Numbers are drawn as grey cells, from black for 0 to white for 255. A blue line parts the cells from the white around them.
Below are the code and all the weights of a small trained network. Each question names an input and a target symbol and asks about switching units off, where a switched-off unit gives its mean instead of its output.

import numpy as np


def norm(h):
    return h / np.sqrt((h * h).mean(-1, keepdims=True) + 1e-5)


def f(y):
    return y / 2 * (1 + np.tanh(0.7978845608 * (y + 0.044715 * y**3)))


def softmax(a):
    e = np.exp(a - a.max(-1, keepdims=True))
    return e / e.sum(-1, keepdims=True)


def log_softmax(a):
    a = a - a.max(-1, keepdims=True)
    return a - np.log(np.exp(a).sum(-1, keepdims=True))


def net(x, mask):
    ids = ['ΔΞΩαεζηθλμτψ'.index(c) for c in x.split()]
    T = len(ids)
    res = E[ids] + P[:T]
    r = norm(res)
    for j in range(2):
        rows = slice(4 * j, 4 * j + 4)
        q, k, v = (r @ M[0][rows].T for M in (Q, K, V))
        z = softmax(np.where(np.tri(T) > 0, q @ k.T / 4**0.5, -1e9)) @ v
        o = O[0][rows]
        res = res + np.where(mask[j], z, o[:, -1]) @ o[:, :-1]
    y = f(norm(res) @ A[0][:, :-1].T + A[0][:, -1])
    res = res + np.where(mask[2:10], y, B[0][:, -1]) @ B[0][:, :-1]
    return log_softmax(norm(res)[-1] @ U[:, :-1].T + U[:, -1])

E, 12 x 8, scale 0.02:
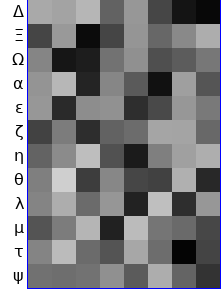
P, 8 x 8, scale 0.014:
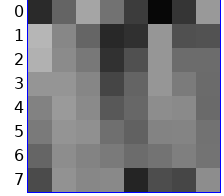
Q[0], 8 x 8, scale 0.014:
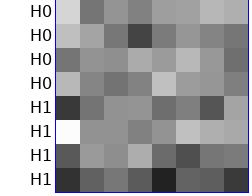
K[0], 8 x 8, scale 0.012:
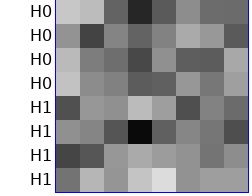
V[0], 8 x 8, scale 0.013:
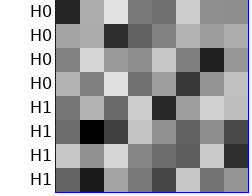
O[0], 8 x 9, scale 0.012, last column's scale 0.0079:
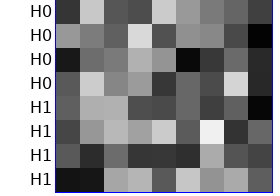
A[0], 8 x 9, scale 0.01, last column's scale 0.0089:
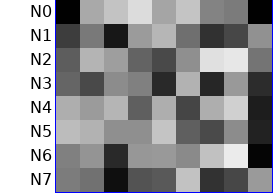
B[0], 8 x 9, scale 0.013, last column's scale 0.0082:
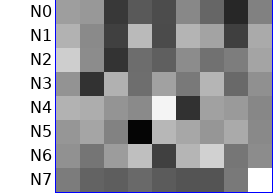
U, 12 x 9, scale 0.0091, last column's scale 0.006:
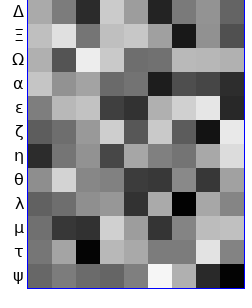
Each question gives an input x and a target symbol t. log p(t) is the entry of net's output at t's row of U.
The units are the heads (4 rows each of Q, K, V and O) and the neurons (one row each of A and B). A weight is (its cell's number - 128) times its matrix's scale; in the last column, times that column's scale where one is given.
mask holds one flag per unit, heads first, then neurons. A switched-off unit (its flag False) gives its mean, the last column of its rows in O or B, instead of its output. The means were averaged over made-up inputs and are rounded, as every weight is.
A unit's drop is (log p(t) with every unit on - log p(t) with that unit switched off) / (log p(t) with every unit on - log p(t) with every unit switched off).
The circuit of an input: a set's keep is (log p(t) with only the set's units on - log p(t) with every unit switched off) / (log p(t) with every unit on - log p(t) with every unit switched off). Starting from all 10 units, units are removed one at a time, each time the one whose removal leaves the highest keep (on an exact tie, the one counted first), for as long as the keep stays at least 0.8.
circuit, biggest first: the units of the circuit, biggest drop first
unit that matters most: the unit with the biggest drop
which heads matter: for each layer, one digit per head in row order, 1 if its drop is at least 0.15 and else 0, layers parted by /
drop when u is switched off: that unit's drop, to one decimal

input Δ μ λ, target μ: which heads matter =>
11
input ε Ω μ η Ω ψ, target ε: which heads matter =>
10
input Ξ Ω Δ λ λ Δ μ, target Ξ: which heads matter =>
11
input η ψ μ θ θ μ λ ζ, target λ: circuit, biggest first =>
H1
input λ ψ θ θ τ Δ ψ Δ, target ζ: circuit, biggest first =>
H0, H1
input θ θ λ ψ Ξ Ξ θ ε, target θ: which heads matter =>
01
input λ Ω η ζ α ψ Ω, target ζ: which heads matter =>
11
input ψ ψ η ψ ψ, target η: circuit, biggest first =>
H0, H1
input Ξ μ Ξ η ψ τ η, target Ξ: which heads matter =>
01
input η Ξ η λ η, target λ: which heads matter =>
01
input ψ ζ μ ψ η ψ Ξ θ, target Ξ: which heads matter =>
01
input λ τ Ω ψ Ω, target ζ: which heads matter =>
11
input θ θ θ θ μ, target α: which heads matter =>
01
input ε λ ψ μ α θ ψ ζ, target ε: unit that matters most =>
H0
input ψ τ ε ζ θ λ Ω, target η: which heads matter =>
11
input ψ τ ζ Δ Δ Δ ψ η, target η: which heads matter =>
10
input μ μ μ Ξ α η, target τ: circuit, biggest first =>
H0, N2
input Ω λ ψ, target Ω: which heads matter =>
10
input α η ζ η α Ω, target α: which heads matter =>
01
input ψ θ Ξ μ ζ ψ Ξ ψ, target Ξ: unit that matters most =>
H1
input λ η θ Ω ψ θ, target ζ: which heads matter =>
11
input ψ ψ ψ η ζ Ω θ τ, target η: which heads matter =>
10
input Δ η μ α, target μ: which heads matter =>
01
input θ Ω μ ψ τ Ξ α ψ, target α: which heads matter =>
01
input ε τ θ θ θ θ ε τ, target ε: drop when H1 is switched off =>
0.2
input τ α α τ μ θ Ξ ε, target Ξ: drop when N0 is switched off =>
0.0
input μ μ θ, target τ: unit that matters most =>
H0
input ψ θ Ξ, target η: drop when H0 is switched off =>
0.9
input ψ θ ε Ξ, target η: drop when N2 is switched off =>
-0.1
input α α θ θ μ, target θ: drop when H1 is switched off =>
1.2
